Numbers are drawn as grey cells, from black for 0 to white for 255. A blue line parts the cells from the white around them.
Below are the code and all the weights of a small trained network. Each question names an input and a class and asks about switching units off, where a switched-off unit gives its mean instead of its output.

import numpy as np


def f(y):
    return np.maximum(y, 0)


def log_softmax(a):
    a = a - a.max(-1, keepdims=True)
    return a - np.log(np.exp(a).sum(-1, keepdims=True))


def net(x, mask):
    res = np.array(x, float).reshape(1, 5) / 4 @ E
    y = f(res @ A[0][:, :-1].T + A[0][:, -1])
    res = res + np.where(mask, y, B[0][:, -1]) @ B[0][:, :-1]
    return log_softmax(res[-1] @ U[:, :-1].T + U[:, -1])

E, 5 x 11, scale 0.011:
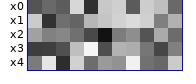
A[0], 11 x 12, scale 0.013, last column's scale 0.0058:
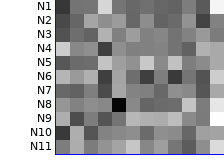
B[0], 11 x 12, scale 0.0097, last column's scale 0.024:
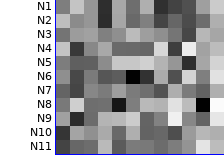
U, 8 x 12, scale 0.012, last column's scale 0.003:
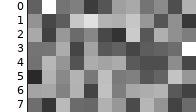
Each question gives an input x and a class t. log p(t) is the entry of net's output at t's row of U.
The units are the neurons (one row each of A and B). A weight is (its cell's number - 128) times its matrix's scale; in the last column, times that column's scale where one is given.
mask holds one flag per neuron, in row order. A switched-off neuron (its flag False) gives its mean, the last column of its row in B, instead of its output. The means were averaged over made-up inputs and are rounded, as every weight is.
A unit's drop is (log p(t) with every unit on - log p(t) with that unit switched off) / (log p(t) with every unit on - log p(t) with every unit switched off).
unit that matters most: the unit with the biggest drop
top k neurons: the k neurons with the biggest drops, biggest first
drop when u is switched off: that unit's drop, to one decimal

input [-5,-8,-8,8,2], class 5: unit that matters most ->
N10
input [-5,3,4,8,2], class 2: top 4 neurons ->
[N9 N4 N3 N7]
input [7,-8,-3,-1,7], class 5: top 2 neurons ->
[N10 N3]
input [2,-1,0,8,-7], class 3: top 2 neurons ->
[N7 N2]
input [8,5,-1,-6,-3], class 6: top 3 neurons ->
[N8 N1 N2]
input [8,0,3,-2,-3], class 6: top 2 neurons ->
[N8 N7]
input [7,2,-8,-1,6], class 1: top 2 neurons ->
[N5 N9]
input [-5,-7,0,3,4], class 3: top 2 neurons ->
[N8 N1]
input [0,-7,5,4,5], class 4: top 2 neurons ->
[N1 N8]
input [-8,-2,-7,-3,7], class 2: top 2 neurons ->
[N6 N4]
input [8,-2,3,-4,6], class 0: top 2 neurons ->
[N8 N9]
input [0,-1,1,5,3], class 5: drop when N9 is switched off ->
0.1
